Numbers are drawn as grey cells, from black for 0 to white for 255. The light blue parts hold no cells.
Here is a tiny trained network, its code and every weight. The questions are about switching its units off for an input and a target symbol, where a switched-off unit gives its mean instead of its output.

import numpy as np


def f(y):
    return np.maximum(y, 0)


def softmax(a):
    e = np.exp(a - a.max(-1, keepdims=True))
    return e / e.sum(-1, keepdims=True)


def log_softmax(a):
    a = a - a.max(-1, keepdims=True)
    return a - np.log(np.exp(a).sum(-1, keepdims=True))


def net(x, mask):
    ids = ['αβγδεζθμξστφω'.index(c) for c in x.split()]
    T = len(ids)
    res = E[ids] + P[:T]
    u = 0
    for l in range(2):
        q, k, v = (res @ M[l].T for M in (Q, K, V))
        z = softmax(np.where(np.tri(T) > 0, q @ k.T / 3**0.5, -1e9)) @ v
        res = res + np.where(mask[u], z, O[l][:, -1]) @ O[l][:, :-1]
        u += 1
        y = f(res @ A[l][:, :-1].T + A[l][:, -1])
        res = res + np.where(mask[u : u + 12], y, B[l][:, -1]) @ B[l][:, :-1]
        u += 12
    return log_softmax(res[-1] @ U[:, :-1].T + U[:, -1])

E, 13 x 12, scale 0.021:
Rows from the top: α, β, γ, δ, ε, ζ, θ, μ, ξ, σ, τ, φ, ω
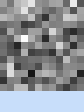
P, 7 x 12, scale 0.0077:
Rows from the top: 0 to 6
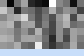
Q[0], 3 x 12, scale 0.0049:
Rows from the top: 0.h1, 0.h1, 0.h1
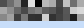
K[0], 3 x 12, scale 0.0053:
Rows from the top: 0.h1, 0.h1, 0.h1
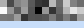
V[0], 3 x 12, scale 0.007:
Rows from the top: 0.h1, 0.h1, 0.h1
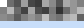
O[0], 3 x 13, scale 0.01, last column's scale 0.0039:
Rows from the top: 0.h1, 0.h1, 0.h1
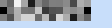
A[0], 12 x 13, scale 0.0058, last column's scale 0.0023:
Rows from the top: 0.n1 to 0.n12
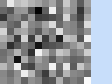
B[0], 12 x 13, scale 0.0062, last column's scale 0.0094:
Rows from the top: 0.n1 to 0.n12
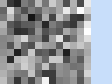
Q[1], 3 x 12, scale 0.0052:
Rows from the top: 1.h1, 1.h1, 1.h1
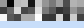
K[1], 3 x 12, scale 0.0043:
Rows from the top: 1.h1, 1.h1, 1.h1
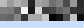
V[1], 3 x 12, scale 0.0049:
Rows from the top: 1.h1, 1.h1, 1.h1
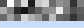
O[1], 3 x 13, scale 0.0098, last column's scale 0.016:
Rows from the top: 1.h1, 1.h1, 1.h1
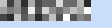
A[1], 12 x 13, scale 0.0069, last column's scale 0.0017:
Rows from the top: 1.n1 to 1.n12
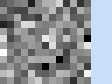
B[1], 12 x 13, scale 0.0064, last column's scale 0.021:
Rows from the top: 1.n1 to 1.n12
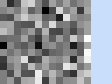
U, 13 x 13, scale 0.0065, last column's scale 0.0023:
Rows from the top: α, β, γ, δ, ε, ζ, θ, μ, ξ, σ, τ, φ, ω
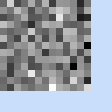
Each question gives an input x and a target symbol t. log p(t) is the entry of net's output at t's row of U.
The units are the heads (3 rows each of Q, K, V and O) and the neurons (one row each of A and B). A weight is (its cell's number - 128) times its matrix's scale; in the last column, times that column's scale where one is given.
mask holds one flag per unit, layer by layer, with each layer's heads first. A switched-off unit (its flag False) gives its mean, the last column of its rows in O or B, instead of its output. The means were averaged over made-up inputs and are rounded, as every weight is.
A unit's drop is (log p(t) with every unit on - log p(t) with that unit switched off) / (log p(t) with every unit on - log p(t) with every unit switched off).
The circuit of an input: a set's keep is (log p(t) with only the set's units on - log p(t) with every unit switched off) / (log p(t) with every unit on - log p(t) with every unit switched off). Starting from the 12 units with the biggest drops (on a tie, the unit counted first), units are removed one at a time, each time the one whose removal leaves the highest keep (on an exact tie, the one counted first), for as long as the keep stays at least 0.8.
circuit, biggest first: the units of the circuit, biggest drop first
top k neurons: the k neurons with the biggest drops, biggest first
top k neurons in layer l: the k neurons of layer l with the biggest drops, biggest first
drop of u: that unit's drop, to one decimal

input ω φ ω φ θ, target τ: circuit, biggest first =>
1.h1; 0.n3
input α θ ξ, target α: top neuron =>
0.n2
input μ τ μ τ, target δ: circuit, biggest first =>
0.h1; 1.h1; 0.n2
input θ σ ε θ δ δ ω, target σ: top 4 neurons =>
0.n2; 0.n11; 1.n7; 1.n5
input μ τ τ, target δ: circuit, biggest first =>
1.h1; 0.h1; 0.n2
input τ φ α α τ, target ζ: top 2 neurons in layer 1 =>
1.n1; 1.n7
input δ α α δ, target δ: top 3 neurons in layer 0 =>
0.n2; 0.n1; 0.n10
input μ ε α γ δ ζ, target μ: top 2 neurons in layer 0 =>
0.n8; 0.n4
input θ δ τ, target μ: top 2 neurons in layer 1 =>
1.n8; 1.n9
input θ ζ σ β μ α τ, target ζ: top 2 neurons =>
1.n1; 0.n6
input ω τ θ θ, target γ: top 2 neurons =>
1.n2; 1.n6
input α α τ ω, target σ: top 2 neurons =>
1.n9; 0.n2
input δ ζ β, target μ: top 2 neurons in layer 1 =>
1.n9; 1.n8
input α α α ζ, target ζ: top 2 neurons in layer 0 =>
0.n5; 0.n11
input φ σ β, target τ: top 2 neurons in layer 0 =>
0.n3; 0.n6
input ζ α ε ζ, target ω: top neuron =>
1.n4
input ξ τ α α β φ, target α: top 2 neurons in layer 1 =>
1.n9; 1.n4
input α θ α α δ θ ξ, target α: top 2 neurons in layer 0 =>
0.n3; 0.n1
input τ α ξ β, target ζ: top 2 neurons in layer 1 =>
1.n7; 1.n12
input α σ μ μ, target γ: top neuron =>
1.n11
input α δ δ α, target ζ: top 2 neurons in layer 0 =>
0.n5; 0.n11
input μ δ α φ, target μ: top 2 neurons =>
0.n7; 1.n9
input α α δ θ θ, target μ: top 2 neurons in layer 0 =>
0.n4; 0.n8
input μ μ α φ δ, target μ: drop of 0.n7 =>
0.2
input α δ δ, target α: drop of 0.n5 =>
0.1
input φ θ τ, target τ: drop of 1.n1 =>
0.2
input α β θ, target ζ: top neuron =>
1.n12
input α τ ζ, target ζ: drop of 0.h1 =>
0.1
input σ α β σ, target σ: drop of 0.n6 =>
0.1
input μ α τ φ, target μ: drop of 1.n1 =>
0.2
